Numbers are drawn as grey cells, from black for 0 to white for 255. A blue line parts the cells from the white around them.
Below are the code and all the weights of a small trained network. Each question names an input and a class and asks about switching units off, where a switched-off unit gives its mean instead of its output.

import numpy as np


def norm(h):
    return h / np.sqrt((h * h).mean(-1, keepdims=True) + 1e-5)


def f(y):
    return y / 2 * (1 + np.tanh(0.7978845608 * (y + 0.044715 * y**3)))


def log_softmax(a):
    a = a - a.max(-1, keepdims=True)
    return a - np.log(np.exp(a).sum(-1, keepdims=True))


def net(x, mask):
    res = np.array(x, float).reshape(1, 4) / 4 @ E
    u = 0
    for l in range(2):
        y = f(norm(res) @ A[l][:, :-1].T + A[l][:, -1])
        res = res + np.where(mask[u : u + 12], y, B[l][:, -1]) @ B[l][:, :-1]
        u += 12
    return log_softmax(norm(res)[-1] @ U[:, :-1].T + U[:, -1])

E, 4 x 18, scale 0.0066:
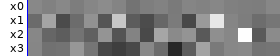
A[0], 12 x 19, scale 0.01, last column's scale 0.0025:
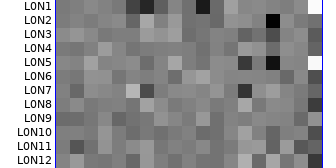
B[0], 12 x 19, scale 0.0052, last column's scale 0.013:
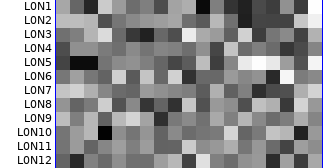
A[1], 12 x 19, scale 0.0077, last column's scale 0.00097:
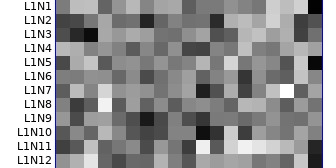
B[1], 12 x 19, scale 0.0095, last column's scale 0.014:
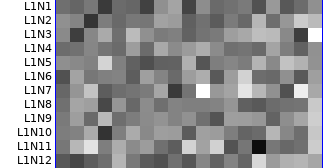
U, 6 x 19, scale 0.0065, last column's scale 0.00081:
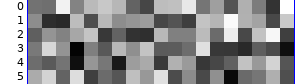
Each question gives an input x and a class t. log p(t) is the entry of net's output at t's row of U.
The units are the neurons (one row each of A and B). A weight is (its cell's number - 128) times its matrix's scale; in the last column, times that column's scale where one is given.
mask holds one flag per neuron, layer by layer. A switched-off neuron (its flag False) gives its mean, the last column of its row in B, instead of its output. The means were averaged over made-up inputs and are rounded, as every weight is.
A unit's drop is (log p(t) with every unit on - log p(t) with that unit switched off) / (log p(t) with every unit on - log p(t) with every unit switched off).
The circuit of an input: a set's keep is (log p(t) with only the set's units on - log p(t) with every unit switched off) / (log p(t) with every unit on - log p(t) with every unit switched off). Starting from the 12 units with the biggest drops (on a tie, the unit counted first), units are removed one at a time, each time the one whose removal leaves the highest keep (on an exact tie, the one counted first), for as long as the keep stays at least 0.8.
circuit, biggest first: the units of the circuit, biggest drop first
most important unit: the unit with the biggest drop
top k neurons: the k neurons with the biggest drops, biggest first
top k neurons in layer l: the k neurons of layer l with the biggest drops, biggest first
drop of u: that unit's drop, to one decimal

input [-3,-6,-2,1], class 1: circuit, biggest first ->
[L0N5]
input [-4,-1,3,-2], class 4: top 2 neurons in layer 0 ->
[L0N1 L0N5]
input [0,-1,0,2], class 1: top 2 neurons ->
[L0N2 L1N11]
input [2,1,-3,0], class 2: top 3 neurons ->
[L0N2 L0N1 L1N3]
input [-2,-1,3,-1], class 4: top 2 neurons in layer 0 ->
[L0N1 L0N5]
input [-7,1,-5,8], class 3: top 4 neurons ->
[L0N2 L1N3 L1N10 L0N1]
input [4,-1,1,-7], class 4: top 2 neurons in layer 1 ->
[L1N3 L1N1]
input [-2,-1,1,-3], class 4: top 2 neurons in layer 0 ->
[L0N5 L0N1]
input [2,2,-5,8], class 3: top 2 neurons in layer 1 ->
[L1N3 L1N10]
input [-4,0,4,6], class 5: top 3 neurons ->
[L0N5 L1N3 L0N1]
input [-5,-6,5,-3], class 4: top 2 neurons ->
[L0N1 L1N12]
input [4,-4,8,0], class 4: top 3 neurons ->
[L0N1 L1N12 L1N3]
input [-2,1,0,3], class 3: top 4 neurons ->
[L0N5 L1N3 L1N10 L0N10]
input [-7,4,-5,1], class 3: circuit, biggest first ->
[L0N2]
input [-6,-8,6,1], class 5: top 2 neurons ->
[L1N3 L1N10]
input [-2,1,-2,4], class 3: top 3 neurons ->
[L0N2 L1N3 L1N10]
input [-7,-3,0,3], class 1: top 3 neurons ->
[L0N5 L0N2 L1N11]
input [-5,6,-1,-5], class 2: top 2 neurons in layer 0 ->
[L0N5 L0N1]
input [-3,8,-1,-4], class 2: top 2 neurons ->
[L0N5 L0N1]
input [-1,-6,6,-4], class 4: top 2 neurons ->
[L0N1 L1N12]
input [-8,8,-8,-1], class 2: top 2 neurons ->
[L0N1 L1N5]
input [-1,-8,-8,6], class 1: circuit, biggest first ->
[L0N5]
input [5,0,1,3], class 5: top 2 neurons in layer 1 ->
[L1N3 L1N8]
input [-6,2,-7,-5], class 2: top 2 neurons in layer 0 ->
[L0N2 L0N1]
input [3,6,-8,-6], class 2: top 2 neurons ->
[L0N1 L0N2]
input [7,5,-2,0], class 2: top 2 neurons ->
[L0N1 L1N5]
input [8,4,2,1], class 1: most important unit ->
L0N2
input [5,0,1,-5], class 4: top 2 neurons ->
[L0N5 L0N1]
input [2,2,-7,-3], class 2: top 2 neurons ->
[L0N2 L0N1]
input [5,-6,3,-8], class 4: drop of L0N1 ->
0.9
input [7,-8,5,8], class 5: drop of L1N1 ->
0.0
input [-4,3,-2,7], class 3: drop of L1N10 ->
0.1
